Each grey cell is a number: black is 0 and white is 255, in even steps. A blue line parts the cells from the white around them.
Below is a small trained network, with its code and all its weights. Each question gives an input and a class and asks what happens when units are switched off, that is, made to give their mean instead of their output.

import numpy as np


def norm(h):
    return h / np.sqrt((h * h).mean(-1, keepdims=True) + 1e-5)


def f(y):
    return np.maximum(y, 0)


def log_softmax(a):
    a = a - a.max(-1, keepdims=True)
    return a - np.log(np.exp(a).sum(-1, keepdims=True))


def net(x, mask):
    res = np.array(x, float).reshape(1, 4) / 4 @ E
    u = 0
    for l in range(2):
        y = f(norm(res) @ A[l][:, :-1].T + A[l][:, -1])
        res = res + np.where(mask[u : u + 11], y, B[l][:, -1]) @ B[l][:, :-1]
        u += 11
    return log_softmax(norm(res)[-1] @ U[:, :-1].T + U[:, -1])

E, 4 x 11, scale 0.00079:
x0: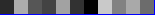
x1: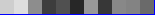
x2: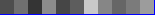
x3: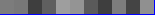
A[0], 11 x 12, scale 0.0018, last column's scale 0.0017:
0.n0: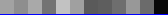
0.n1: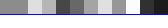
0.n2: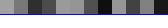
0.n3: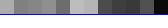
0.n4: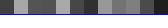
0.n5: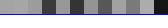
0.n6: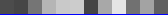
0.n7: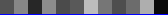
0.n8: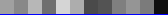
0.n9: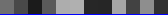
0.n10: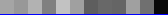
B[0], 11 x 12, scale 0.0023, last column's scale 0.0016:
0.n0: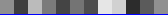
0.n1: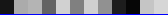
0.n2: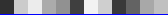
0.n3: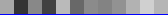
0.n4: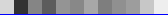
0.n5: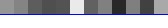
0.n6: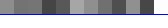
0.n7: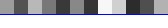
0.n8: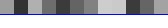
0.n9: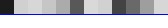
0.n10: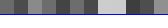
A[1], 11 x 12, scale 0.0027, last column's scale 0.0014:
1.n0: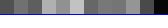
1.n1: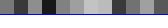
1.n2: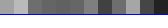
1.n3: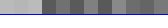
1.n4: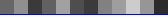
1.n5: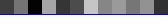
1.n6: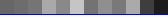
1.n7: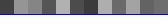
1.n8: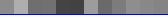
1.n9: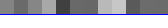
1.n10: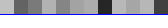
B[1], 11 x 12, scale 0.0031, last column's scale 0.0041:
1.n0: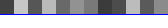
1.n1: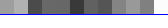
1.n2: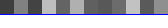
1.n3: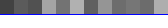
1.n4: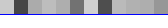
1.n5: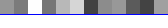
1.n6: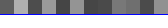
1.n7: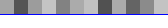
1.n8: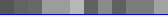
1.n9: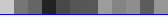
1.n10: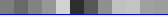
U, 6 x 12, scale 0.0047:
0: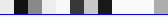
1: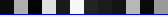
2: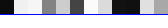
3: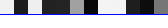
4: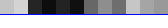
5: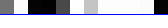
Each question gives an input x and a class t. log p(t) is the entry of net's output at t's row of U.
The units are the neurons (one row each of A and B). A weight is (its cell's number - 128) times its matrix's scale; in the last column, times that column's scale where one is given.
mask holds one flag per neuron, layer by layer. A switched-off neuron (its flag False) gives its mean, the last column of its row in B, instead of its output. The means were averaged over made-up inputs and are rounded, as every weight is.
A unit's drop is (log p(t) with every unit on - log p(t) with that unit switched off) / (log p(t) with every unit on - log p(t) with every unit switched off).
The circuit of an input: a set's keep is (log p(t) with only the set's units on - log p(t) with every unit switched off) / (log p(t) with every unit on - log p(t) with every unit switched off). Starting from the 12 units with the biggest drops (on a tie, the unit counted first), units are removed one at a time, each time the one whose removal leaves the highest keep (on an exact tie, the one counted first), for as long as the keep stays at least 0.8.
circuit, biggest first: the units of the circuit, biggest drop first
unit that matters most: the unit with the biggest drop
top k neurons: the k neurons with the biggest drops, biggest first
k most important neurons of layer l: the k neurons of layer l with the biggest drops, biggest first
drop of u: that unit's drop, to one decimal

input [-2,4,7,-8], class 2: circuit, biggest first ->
0.n1
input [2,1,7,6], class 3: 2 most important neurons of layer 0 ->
0.n7; 0.n1
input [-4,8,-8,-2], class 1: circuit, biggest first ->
1.n3; 1.n2
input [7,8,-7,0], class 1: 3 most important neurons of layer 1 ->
1.n2; 1.n3; 1.n10
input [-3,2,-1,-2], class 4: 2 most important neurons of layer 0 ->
0.n1; 0.n4
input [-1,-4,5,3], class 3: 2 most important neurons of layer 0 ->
0.n7; 0.n5
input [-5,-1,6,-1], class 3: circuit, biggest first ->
0.n7; 1.n5
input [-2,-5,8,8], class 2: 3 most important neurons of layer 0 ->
0.n9; 0.n2; 0.n8
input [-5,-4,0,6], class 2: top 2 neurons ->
0.n9; 0.n2
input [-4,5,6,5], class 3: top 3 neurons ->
0.n7; 1.n5; 0.n1
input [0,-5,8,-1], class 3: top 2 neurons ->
1.n5; 0.n7
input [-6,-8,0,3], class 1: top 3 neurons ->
0.n4; 0.n6; 1.n6
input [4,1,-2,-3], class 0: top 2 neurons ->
1.n7; 0.n6
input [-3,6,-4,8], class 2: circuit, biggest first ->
0.n2
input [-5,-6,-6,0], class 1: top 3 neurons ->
0.n6; 0.n4; 1.n6
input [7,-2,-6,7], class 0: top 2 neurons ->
1.n7; 0.n1
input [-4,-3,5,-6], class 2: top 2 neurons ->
0.n1; 1.n7
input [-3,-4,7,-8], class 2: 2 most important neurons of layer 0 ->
0.n1; 0.n8
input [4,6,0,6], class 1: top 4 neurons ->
0.n5; 0.n1; 1.n3; 1.n8
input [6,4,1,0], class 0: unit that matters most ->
1.n4
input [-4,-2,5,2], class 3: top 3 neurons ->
0.n7; 1.n5; 0.n4
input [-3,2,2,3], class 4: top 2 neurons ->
0.n3; 1.n1
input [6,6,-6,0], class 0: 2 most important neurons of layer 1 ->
1.n4; 1.n7
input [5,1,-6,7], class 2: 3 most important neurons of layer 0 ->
0.n9; 0.n2; 0.n7
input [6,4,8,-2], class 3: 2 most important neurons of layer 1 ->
1.n5; 1.n9
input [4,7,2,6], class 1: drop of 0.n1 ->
0.2
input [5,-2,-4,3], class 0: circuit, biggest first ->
1.n7
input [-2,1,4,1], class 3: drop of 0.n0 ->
0.0
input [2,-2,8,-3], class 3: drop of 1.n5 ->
0.1
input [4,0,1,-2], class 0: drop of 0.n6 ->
0.1
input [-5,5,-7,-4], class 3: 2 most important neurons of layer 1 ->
1.n3; 1.n7
